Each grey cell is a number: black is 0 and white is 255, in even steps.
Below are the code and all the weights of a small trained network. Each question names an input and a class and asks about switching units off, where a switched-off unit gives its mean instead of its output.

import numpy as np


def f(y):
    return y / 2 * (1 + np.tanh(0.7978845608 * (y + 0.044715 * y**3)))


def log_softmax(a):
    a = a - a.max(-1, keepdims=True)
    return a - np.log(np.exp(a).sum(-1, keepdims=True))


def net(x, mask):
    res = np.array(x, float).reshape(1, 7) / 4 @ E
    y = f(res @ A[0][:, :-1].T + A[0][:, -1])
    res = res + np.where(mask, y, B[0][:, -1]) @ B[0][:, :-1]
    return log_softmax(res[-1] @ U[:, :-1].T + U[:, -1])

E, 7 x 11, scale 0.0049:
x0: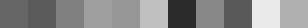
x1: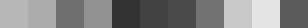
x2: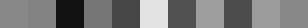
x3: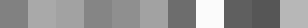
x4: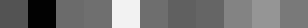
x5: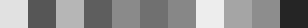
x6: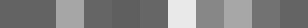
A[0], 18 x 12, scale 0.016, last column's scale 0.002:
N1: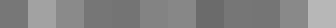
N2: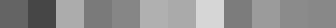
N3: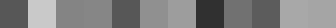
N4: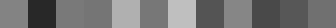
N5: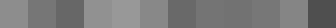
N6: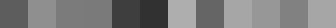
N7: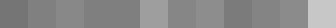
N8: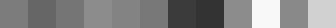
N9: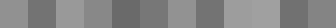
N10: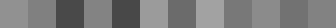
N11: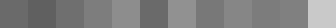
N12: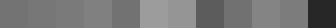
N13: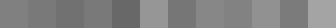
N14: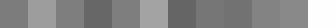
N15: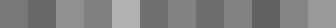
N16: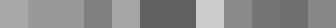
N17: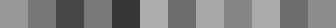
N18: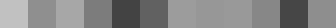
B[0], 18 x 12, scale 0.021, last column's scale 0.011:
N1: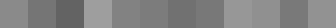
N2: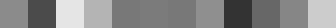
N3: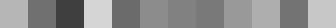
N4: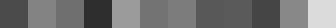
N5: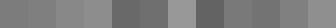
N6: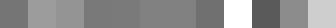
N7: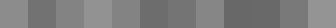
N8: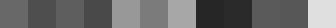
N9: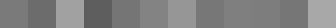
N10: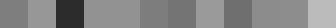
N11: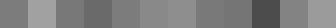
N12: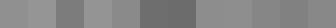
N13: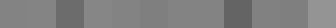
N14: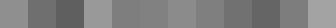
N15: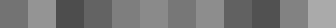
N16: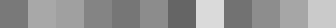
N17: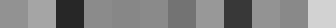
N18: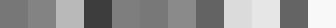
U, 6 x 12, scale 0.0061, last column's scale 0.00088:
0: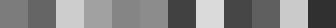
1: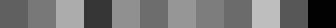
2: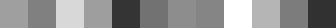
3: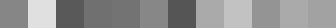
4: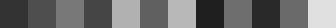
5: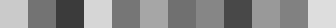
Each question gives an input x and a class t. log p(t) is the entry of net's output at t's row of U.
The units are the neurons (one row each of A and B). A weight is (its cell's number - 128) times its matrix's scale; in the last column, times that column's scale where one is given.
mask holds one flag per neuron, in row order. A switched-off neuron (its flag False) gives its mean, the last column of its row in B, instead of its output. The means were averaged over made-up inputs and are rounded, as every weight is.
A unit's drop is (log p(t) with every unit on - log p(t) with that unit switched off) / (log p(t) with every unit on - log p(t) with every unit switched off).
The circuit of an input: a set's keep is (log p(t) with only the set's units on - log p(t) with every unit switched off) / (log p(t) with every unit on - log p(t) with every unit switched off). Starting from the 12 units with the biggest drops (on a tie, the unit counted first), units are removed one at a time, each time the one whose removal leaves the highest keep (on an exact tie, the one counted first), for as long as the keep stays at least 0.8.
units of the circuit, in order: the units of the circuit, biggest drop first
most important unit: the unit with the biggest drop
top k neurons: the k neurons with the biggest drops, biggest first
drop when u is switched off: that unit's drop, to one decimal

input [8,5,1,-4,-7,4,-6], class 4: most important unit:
N8
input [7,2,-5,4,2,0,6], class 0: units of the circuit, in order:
N2; N18
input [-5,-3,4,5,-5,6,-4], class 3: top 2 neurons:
N18; N10
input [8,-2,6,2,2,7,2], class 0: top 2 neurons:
N2; N3
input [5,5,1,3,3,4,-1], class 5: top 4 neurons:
N4; N17; N18; N6
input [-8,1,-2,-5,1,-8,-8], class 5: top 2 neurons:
N3; N18
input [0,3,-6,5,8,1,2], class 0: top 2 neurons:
N8; N16
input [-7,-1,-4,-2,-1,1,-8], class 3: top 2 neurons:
N8; N2
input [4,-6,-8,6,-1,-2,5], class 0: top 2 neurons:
N2; N8
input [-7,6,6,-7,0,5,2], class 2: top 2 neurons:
N18; N6
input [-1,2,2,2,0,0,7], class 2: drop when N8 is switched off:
0.2
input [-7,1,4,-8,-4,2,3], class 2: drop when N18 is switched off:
0.1
